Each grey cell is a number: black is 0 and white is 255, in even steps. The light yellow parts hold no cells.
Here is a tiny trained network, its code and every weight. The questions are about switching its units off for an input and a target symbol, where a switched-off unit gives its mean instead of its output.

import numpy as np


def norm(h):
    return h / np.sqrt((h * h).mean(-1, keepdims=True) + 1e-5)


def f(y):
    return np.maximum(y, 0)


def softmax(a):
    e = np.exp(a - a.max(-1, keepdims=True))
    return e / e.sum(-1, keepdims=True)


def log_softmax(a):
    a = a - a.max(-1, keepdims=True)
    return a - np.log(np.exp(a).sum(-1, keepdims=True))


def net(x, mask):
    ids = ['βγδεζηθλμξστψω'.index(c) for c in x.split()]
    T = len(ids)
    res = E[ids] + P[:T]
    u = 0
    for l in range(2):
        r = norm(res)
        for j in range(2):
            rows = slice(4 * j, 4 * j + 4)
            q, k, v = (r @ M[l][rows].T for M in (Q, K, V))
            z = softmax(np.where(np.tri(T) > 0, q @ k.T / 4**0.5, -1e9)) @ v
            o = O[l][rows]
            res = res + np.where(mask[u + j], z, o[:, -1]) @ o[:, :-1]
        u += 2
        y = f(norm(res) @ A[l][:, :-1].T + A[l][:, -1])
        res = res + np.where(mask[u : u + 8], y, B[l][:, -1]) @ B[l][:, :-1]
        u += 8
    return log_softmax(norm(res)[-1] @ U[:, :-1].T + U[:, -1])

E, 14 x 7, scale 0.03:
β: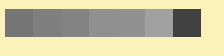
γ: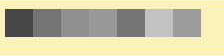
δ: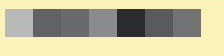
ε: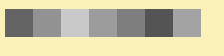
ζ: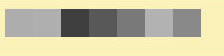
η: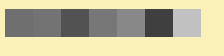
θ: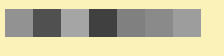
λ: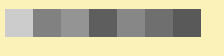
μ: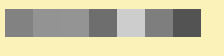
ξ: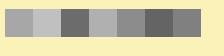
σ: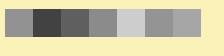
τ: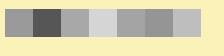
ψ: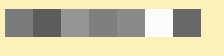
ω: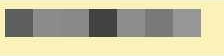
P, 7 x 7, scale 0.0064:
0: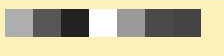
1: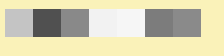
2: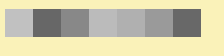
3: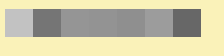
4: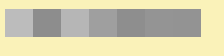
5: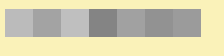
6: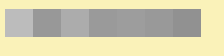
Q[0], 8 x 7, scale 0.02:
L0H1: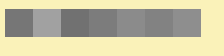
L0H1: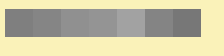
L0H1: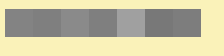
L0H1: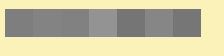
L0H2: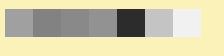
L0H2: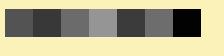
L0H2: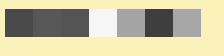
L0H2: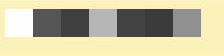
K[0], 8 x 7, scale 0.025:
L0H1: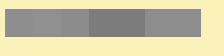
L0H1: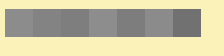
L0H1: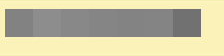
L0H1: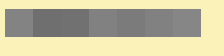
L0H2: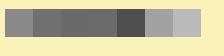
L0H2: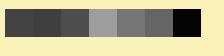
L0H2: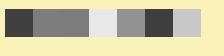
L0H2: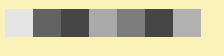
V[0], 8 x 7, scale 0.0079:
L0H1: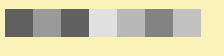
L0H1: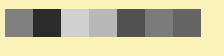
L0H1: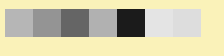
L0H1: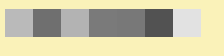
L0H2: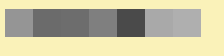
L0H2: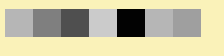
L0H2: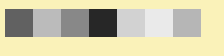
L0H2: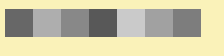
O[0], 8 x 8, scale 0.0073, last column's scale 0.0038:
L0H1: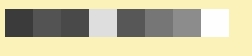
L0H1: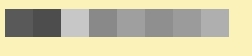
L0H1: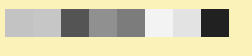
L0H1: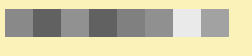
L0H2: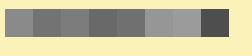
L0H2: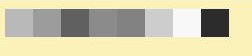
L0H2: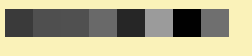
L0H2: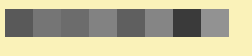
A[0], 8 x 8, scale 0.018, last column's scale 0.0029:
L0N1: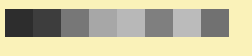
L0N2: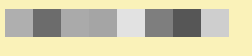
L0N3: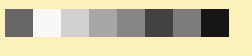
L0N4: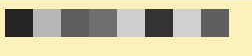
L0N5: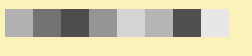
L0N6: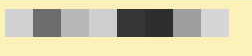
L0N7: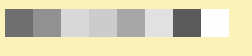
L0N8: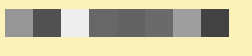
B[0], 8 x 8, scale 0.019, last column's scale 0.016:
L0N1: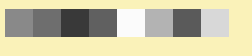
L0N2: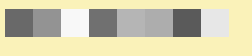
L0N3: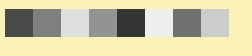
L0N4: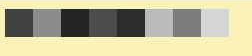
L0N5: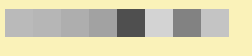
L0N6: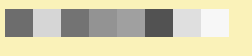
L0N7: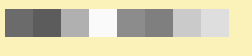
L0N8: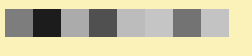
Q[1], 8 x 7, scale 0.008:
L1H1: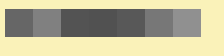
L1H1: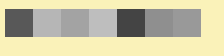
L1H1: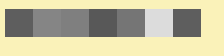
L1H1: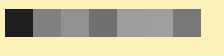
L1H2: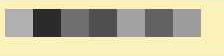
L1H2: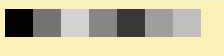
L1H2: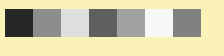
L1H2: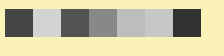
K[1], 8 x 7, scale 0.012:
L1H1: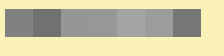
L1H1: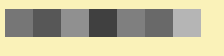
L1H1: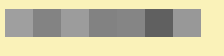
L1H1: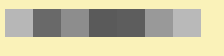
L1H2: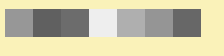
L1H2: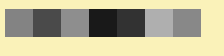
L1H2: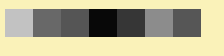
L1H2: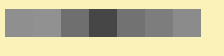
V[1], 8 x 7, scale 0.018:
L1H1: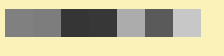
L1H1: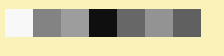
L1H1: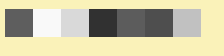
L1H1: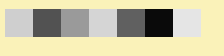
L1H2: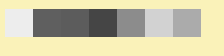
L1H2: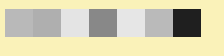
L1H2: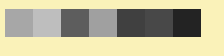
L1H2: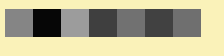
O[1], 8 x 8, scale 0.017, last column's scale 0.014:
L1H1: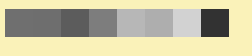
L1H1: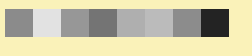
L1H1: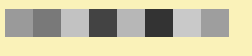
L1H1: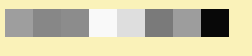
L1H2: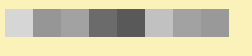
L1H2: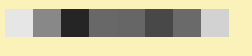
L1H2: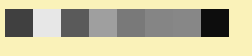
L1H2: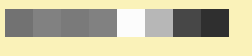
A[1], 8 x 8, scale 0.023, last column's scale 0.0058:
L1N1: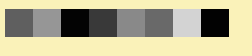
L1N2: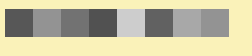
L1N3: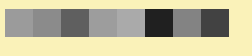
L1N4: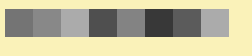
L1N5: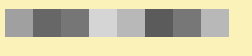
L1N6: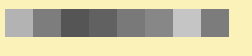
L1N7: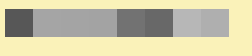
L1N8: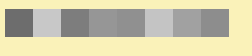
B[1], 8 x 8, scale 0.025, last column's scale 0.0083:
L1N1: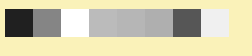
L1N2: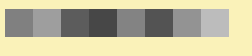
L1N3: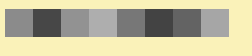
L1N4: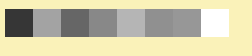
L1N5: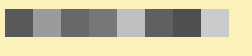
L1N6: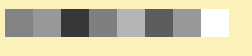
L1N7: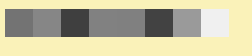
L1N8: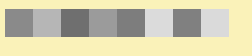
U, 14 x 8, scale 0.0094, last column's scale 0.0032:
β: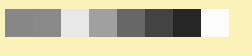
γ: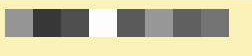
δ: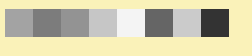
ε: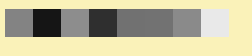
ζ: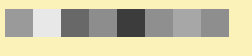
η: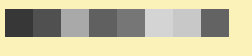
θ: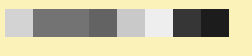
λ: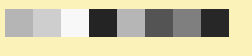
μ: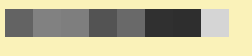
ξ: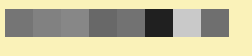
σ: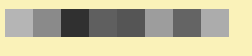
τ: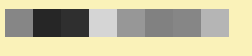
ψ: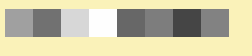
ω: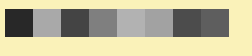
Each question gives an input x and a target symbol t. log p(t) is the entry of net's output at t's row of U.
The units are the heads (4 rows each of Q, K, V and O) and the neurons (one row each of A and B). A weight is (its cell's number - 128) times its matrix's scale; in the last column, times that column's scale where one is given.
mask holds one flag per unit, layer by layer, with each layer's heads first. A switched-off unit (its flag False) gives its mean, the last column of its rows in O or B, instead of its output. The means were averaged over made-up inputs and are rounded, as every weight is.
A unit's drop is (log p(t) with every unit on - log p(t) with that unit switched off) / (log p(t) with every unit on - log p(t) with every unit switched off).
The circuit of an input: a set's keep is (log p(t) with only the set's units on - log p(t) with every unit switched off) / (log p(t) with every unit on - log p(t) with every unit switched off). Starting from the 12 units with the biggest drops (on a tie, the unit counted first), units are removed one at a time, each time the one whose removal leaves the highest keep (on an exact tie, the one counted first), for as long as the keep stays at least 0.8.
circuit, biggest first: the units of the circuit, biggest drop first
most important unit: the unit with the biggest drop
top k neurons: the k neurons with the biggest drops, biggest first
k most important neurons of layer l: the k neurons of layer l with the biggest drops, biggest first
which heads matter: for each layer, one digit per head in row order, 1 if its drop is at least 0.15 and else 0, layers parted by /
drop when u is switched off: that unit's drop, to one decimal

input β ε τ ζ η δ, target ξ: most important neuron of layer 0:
(L0N1)
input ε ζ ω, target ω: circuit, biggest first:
(L1N4; L0H2)
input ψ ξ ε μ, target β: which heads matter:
00 / 00
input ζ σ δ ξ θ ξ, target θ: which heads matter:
00 / 01
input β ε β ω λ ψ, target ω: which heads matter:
01 / 01
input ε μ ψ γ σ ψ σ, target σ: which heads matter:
00 / 01
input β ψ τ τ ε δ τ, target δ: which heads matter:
00 / 00
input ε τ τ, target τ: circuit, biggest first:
(L1H1; L0N1; L0N7)
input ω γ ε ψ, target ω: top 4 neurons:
(L0N7; L0N6; L0N2; L0N3)
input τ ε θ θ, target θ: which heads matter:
00 / 01
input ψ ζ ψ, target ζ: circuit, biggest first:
(L1H2; L0N5)
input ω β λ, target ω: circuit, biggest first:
(L1H2; L0H2; L1N4; L0H1)
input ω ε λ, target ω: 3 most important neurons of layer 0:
(L0N6; L0N7; L0N2)
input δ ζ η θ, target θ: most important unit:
L0N6
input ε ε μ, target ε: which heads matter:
00 / 11
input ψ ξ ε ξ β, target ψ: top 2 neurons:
(L0N7; L0N5)
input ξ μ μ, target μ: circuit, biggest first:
(L0H2; L1H2)
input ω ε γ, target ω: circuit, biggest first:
(L1H2; L0N1; L0H2; L0H1)
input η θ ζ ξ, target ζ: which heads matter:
00 / 00
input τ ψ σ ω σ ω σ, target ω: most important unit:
L0N7
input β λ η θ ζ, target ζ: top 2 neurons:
(L0N8; L0N7)
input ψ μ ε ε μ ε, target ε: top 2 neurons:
(L0N8; L0N4)
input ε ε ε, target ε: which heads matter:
10 / 01
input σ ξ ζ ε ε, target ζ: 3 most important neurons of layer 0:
(L0N6; L0N3; L0N7)
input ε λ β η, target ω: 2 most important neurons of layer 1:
(L1N1; L1N6)
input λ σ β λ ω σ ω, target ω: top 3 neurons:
(L1N4; L0N1; L0N7)
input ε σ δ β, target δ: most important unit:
L1H1
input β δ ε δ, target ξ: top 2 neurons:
(L0N1; L0N6)
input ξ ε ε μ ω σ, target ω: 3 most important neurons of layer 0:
(L0N7; L0N2; L0N8)
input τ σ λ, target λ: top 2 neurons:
(L0N2; L0N6)
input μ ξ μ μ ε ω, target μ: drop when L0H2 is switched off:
0.5
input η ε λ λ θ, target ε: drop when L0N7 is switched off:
-0.1
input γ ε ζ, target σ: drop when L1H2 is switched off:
-0.1
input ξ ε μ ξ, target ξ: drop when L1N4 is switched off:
0.0
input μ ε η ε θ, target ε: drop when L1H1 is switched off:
0.1
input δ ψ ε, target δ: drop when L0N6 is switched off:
0.2
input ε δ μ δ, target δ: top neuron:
(L0N6)
